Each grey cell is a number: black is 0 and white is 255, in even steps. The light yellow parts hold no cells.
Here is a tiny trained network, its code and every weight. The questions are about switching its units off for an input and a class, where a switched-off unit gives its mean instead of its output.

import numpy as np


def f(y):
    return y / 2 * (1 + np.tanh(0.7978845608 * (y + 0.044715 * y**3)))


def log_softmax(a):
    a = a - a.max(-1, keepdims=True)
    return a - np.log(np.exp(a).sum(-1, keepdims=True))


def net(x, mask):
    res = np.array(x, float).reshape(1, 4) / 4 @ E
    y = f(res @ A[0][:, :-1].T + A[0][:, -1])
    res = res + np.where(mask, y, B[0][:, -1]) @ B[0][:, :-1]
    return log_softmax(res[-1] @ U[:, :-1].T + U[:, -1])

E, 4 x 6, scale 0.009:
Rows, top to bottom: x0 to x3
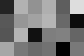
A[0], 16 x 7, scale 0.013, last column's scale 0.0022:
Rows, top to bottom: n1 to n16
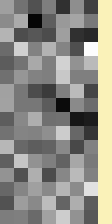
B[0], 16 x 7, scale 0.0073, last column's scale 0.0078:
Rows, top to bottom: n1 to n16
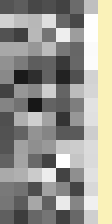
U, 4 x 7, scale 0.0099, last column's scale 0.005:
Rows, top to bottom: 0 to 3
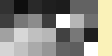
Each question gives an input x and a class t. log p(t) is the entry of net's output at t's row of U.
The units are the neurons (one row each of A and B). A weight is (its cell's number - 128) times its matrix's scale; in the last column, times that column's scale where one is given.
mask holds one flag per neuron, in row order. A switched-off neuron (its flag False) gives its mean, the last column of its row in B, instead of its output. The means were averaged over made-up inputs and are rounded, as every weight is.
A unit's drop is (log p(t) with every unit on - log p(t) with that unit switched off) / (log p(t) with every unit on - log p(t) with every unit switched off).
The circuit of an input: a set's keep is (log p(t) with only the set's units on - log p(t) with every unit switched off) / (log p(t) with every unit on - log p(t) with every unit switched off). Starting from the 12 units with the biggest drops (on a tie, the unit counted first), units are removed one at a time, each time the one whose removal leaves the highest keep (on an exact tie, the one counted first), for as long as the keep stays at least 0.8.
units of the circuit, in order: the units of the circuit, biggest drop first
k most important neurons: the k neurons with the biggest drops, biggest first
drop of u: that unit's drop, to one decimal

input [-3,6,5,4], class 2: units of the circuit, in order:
[n9]
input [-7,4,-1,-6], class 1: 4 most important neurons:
[n3 n11 n8 n1]
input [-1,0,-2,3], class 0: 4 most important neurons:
[n2 n4 n8 n13]
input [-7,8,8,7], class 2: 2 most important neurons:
[n9 n4]
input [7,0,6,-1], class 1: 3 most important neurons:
[n12 n15 n13]
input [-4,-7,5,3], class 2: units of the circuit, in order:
[n2 n7]
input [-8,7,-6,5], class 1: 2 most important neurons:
[n3 n11]
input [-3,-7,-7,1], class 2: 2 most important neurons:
[n13 n7]
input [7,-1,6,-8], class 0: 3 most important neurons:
[n6 n16 n5]
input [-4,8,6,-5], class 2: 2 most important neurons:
[n4 n9]
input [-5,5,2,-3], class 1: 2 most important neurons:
[n3 n2]
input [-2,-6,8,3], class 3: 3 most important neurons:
[n2 n9 n13]
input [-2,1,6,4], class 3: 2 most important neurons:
[n2 n6]
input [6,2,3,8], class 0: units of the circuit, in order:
[n1]
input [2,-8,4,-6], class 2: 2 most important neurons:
[n2 n7]
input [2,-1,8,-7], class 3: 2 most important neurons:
[n2 n4]
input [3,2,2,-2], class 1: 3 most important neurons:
[n2 n13 n9]
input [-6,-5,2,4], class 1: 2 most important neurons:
[n3 n11]
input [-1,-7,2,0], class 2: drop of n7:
0.3
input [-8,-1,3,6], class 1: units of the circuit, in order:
[n3]
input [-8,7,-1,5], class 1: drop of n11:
0.2
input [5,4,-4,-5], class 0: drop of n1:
-0.1
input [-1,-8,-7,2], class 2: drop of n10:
0.0
